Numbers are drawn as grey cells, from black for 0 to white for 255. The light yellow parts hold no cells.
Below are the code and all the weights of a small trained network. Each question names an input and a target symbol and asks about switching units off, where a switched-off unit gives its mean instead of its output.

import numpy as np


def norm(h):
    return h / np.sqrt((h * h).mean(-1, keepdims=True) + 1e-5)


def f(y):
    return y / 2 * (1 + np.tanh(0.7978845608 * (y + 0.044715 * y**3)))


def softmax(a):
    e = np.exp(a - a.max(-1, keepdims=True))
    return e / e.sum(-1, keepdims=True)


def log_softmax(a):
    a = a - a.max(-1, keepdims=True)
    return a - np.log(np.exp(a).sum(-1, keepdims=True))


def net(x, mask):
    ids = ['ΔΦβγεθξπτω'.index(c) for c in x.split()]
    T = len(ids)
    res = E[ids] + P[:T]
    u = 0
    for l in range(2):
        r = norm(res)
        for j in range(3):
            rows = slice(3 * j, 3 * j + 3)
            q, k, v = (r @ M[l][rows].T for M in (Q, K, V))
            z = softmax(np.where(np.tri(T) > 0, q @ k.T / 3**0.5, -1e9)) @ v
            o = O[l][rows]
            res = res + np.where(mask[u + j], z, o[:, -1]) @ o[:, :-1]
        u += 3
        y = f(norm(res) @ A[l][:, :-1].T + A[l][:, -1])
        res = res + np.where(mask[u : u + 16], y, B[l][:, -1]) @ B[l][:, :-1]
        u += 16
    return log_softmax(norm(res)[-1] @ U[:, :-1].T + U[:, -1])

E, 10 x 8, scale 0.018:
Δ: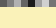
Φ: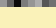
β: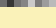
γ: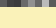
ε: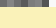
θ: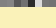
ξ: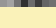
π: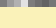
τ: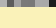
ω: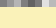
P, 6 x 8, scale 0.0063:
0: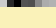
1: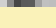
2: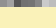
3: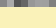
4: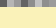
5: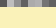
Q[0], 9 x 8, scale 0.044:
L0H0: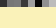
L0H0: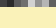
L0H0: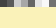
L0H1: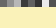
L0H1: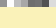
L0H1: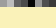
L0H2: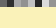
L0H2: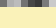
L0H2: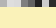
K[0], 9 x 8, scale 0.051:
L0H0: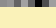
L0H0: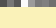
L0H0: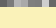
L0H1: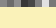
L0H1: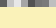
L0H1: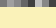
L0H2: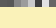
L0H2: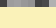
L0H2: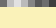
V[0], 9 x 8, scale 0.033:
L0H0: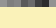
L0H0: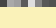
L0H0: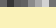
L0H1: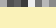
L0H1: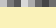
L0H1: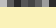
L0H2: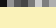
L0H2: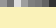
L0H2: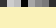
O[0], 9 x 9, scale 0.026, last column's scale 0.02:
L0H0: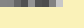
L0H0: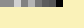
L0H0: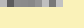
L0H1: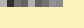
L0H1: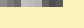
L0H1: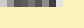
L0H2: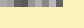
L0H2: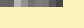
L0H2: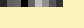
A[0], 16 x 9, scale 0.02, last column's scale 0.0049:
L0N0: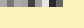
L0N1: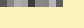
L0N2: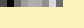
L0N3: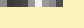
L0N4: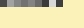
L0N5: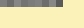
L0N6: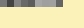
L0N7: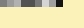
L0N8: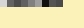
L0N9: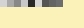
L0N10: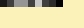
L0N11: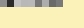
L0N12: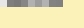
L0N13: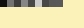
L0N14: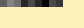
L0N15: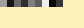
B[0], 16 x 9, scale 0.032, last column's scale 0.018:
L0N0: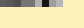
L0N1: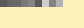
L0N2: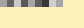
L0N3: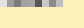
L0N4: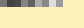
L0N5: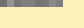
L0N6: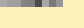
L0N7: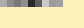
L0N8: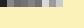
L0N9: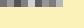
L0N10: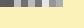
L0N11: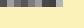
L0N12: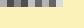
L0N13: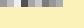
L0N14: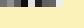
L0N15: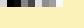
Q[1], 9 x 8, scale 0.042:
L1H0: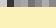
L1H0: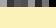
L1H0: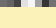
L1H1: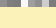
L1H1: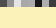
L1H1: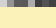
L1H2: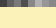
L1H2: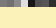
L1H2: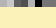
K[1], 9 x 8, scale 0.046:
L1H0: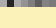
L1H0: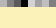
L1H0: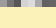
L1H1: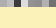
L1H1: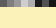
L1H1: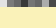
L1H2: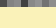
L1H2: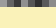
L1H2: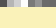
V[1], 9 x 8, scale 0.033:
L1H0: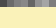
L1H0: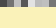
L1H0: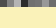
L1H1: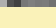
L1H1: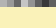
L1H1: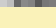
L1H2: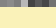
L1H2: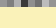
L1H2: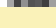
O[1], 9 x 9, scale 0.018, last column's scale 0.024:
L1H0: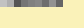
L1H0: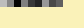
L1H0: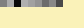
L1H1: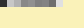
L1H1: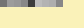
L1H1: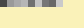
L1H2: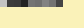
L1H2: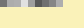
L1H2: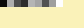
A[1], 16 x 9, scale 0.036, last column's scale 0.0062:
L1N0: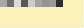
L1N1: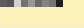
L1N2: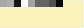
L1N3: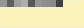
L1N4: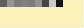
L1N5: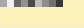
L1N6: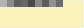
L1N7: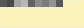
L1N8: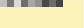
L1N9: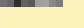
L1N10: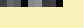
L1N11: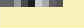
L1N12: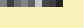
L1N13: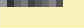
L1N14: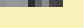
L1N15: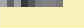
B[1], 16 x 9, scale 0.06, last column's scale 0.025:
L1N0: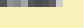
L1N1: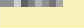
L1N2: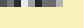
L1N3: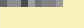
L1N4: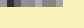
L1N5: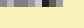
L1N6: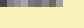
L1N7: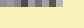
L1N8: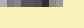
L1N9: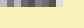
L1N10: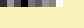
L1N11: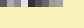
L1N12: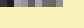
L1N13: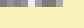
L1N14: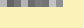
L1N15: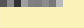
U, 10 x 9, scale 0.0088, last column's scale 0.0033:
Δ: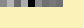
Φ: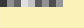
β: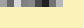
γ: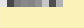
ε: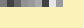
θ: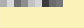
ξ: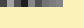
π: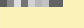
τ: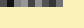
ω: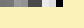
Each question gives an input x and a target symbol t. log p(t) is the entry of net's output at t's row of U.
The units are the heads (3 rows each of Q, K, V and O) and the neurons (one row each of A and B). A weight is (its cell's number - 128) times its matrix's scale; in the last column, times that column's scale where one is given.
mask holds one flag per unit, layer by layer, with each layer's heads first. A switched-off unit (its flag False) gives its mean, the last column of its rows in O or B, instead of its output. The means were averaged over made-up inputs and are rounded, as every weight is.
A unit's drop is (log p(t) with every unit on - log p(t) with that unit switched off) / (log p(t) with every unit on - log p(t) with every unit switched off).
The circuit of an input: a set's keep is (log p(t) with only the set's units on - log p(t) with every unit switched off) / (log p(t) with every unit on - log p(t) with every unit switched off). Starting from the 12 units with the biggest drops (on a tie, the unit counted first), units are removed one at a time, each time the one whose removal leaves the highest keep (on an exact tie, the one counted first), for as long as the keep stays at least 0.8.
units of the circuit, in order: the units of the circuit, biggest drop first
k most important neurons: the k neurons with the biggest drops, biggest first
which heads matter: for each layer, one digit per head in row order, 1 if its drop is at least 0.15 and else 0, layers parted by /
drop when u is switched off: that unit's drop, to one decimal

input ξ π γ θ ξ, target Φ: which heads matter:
111 / 000
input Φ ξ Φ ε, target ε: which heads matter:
010 / 000
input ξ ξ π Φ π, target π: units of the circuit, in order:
L0H2; L1N1
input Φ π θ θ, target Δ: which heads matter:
010 / 001
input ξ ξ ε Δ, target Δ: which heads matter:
100 / 000
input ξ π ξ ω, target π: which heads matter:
011 / 000
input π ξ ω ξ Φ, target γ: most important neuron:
L1N10
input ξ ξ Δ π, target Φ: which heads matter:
010 / 100
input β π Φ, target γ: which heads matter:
010 / 001
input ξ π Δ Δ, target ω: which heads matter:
011 / 000
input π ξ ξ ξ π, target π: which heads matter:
011 / 000
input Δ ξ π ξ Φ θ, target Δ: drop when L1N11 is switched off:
0.2
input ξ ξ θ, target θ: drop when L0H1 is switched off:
0.1
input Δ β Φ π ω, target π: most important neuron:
L1N13
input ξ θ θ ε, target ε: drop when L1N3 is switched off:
0.0
